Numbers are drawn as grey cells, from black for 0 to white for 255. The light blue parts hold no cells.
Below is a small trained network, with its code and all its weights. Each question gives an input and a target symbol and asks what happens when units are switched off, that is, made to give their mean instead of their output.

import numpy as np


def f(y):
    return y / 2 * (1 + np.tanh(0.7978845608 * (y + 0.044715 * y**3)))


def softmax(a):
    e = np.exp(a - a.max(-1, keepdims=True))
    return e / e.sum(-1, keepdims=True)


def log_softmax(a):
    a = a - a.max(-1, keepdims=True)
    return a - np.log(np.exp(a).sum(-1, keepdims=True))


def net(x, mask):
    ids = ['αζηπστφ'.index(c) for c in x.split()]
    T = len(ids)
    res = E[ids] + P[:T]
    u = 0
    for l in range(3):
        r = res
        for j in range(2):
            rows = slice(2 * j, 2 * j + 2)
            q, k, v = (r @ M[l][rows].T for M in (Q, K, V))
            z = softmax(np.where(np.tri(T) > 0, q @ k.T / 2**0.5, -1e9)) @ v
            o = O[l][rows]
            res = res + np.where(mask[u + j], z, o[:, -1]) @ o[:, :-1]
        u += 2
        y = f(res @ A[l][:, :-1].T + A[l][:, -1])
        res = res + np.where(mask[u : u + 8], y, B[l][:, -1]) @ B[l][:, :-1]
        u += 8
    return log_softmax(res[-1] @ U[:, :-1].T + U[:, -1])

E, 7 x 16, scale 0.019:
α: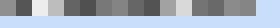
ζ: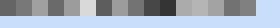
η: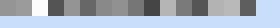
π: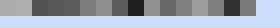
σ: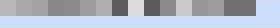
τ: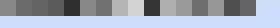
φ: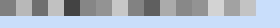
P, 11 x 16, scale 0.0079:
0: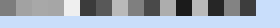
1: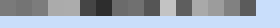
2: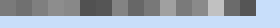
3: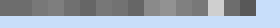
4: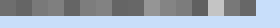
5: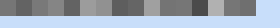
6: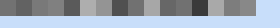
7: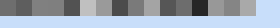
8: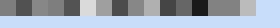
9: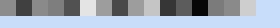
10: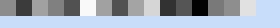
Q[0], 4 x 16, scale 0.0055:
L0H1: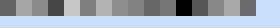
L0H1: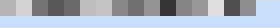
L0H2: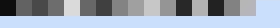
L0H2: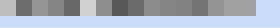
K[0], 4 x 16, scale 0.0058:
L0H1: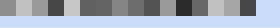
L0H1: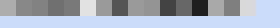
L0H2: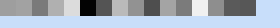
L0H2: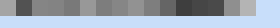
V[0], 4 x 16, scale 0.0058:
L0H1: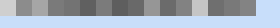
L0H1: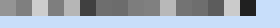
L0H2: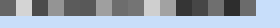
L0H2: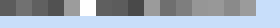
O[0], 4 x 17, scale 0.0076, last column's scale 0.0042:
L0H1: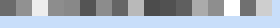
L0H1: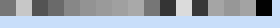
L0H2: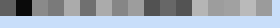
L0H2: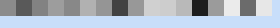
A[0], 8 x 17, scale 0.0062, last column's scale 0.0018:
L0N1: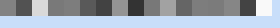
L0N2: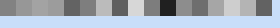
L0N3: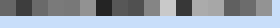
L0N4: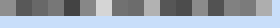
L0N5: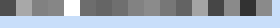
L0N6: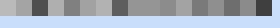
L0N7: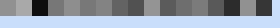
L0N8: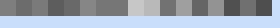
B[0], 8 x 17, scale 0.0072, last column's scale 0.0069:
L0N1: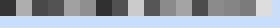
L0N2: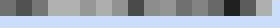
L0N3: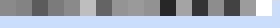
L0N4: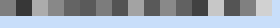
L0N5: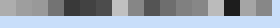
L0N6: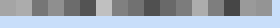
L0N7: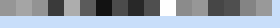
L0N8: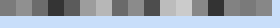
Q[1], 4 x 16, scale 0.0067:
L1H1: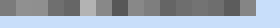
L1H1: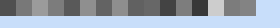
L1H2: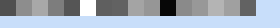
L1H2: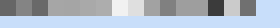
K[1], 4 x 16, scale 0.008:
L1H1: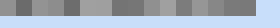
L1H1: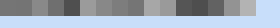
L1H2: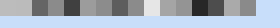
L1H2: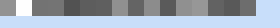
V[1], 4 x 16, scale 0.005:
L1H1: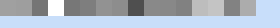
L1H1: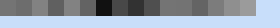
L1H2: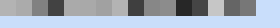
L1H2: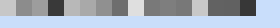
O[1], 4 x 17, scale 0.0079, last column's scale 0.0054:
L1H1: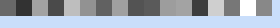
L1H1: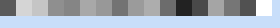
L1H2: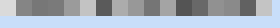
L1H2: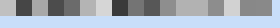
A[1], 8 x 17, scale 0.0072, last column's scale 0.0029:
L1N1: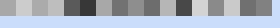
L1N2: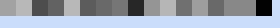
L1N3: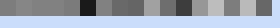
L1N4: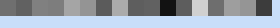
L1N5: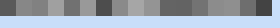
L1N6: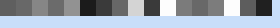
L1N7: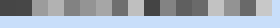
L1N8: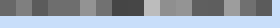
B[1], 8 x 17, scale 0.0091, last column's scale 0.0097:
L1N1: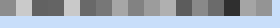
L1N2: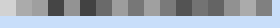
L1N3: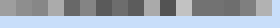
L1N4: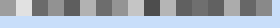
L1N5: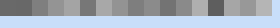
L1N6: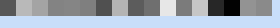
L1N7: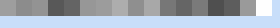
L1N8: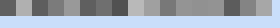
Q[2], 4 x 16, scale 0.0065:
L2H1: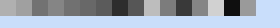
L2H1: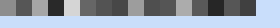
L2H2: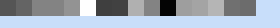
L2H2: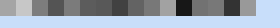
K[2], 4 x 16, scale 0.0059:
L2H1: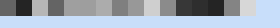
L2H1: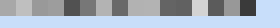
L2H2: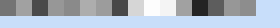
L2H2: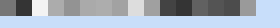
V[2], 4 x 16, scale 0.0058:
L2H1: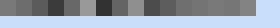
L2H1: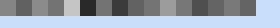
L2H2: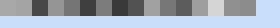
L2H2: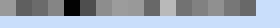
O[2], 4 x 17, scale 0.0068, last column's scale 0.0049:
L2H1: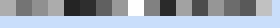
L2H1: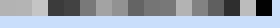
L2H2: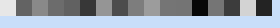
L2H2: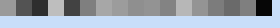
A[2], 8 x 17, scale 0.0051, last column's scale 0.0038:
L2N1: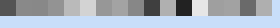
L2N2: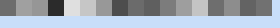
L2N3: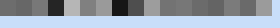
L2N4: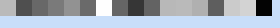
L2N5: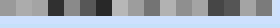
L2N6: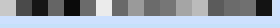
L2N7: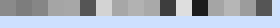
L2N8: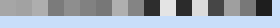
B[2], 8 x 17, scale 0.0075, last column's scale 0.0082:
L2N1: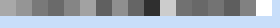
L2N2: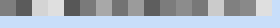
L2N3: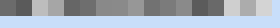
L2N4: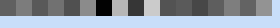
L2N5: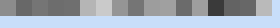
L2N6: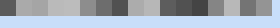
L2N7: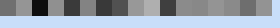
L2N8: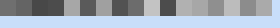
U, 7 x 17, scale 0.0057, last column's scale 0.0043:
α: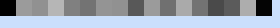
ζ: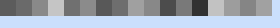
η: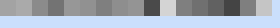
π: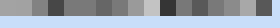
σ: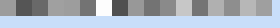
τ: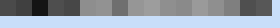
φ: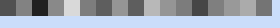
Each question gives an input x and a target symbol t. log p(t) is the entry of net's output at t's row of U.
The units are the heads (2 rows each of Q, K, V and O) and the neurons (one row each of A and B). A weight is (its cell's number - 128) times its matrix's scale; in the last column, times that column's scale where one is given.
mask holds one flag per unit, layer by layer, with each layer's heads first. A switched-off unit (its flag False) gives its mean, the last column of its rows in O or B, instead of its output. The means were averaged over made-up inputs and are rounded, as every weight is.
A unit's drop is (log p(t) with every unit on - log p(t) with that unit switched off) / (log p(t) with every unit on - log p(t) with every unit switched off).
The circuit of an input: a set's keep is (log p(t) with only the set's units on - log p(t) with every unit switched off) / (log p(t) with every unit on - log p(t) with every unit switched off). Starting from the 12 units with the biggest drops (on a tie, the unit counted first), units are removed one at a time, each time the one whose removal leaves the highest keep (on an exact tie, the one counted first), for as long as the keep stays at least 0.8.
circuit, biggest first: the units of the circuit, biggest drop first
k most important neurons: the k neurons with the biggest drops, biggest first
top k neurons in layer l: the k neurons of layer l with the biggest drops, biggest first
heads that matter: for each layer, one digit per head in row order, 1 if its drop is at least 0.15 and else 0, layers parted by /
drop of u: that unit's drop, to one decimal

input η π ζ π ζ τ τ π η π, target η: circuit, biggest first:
(L0N7)
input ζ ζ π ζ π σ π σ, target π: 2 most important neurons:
(L0N2 L2N4)
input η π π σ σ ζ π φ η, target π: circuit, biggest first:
(L0H1 L1N7)
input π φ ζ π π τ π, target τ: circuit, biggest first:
(L2H2 L1N7)
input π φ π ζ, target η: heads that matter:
10 / 10 / 01
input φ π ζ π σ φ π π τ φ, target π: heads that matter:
01 / 10 / 10
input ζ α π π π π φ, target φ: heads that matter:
01 / 10 / 10
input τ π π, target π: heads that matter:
01 / 00 / 11
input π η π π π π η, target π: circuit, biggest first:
(L0H1 L1N7 L2H1)
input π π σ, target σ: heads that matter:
10 / 11 / 00
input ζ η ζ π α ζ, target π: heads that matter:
11 / 00 / 01
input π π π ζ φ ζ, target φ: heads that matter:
11 / 11 / 00
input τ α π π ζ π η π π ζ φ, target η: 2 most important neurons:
(L2N1 L0N6)
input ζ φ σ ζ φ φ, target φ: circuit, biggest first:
(L2N2 L2H1 L1N4)
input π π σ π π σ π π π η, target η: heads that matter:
00 / 00 / 00
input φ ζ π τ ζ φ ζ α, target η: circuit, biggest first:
(L1N6)
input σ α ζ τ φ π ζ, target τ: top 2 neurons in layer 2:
(L2N3 L2N6)
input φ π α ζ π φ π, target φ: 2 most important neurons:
(L0N7 L1N7)
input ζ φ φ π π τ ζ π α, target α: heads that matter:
01 / 11 / 00
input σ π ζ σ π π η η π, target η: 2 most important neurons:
(L2N1 L1N7)
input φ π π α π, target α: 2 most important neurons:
(L0N3 L1N3)
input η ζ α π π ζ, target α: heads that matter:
01 / 11 / 00
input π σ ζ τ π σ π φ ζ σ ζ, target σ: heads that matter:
11 / 01 / 00
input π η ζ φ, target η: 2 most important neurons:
(L2N1 L0N3)
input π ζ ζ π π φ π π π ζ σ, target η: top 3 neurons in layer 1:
(L1N1 L1N5 L1N7)
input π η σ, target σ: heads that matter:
11 / 11 / 00
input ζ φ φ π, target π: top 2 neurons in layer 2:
(L2N1 L2N2)
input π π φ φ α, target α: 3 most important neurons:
(L2N1 L1N6 L1N4)
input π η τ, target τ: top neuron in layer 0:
(L0N7)
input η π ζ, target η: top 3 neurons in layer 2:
(L2N1 L2N3 L2N7)
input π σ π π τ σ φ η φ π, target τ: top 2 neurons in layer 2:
(L2N2 L2N6)
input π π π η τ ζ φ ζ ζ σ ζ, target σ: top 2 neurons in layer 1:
(L1N8 L1N5)
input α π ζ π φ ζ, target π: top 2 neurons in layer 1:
(L1N8 L1N7)
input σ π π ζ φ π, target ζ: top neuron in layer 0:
(L0N7)
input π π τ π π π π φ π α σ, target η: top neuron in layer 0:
(L0N3)
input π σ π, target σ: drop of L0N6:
0.0
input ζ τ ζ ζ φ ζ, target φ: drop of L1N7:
-0.1
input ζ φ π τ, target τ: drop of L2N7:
-0.2
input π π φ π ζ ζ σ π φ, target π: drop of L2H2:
0.2
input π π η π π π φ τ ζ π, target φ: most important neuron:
(L1N7)
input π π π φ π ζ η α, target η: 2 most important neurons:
(L1N6 L0N3)
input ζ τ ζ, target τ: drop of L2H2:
0.7
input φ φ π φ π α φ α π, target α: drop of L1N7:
-0.1
